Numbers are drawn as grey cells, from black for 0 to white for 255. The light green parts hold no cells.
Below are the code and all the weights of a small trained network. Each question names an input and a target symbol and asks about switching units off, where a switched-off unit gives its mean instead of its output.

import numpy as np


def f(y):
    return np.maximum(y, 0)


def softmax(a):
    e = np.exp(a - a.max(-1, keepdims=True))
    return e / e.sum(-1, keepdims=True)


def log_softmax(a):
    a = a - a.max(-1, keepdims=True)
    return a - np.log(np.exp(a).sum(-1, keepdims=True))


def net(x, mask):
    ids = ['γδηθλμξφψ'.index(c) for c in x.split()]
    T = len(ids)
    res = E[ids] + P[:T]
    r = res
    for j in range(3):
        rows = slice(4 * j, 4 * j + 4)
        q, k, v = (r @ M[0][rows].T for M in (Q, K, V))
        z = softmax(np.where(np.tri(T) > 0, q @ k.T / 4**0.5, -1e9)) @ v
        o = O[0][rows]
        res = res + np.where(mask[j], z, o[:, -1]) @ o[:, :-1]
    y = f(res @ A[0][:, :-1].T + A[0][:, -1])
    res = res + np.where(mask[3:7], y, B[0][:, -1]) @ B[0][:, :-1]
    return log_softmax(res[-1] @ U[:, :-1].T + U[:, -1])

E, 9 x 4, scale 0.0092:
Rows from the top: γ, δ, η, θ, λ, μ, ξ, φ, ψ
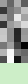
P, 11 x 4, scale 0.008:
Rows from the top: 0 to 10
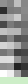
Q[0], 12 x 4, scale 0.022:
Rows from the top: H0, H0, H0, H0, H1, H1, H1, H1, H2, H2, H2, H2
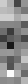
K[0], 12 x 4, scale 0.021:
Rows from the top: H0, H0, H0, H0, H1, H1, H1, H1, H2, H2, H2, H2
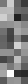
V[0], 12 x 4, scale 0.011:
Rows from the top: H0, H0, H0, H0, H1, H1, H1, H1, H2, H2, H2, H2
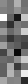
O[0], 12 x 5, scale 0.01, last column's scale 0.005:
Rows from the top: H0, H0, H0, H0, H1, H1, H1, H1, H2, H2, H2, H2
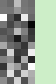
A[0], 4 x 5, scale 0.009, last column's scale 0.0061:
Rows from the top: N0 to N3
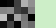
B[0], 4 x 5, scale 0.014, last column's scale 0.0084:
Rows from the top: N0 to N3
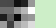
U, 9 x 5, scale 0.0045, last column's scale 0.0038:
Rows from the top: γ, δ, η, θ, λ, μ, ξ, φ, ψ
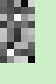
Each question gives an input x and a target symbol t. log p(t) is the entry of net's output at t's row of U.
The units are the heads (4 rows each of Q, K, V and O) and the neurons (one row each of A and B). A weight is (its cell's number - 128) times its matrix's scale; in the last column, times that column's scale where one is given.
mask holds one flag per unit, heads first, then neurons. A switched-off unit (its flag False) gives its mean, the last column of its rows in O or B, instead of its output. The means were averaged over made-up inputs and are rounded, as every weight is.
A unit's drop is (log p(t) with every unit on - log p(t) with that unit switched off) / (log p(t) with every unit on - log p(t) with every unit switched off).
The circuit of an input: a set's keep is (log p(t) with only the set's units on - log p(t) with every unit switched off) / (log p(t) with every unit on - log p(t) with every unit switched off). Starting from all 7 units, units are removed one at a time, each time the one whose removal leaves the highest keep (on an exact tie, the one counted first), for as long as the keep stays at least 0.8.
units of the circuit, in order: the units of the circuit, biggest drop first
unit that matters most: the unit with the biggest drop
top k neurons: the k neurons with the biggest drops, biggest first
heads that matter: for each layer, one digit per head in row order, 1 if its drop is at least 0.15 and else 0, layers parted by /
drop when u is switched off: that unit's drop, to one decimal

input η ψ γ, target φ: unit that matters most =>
H2
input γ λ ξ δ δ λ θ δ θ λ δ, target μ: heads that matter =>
100
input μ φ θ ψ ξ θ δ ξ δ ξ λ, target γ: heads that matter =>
001
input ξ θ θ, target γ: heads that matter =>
101
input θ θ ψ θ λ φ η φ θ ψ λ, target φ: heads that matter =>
011
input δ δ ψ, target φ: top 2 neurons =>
[N3 N1]
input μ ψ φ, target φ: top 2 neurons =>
[N3 N1]
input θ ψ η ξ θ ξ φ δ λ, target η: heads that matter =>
011
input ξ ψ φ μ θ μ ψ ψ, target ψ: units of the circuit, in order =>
[N1 N3 H1 H2]
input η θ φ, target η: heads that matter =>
010
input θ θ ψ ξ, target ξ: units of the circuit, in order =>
[N3 H1 N1]
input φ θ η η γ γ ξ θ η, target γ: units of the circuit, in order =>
[H2 N2]
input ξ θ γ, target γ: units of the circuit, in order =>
[H2 H0]
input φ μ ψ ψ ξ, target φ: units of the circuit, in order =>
[N3 H1]
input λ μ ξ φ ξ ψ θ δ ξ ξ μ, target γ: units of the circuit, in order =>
[H2]
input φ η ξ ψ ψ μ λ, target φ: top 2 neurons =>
[N3 N1]
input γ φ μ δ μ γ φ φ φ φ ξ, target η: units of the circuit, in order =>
[H2 H0]
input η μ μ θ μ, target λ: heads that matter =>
100
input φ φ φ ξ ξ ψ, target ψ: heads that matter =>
011
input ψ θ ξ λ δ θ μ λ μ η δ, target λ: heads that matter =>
100
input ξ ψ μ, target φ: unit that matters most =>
N3
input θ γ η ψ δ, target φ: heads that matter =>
000
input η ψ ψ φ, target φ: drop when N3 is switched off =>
0.2
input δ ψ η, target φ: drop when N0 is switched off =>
0.0
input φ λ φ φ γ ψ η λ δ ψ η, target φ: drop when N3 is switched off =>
0.2
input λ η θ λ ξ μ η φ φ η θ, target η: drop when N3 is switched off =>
-0.1
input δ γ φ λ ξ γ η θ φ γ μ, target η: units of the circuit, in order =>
[H1]
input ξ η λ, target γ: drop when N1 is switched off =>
0.2
